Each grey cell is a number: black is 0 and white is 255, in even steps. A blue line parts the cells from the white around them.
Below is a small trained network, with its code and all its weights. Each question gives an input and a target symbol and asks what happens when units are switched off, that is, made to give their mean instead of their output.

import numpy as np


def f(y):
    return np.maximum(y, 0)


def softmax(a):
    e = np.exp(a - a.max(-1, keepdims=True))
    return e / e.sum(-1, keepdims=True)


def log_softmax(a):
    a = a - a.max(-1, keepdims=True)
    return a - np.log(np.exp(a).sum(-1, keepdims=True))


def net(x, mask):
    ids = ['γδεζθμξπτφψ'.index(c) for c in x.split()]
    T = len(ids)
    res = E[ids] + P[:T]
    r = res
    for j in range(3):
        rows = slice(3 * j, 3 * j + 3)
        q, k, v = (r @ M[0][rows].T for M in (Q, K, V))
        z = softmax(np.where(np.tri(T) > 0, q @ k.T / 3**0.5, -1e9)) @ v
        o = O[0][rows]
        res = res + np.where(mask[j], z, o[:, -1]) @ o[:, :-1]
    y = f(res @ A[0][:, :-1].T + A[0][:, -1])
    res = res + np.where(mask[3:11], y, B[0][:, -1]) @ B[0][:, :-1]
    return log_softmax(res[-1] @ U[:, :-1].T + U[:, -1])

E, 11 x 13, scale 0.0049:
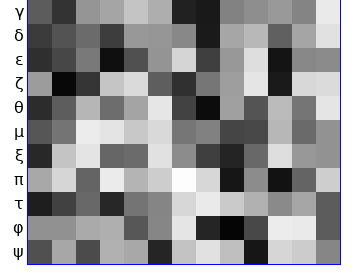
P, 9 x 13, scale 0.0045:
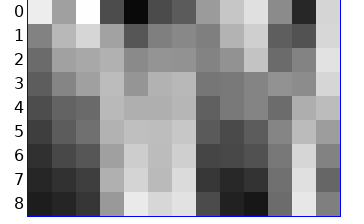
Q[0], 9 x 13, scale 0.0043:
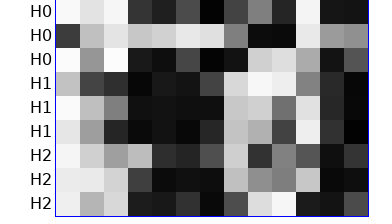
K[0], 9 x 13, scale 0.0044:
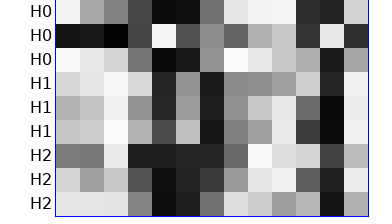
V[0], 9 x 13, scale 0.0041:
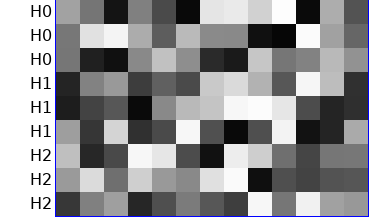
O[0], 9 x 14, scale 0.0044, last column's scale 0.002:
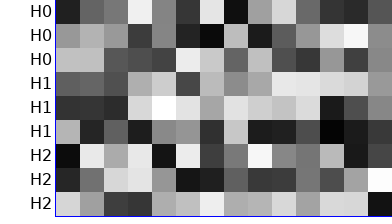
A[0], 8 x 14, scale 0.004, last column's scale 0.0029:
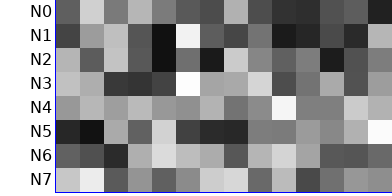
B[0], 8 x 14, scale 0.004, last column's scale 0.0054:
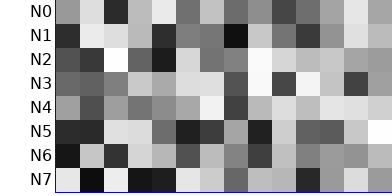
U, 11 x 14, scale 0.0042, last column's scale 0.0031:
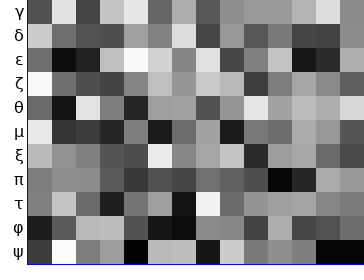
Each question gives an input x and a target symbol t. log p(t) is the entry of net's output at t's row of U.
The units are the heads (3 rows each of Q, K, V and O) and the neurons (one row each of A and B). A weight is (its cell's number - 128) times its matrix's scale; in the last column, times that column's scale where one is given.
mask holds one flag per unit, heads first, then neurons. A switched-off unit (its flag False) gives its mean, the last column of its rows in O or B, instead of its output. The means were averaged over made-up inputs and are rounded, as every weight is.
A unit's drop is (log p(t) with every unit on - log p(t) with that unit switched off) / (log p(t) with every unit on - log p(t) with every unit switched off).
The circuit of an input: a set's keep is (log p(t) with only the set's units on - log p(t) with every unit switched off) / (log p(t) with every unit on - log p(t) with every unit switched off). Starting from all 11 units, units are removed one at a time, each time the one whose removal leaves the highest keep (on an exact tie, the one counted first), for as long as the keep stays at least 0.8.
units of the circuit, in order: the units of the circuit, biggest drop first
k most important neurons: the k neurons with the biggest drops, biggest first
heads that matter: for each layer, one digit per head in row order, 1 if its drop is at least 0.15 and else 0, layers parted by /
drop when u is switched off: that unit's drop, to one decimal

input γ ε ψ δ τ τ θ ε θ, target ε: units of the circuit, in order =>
[H1, H2, N1]
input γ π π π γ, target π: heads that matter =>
010
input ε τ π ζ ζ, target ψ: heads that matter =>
111
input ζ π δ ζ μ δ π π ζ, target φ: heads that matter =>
001
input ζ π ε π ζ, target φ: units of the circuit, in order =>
[H2, H1, N5]
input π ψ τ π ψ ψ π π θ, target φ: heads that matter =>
001
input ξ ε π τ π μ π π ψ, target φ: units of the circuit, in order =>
[H2]
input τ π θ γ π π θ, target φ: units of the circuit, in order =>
[H2, N5]
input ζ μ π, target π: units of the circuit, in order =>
[H1, H2]
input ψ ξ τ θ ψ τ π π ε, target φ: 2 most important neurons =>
[N5, N4]
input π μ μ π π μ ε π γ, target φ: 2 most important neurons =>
[N5, N4]
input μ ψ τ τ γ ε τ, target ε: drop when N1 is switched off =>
0.2
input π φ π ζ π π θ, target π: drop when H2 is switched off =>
0.2
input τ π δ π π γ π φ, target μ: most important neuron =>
[N1]
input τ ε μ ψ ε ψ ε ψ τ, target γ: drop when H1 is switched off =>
1.0
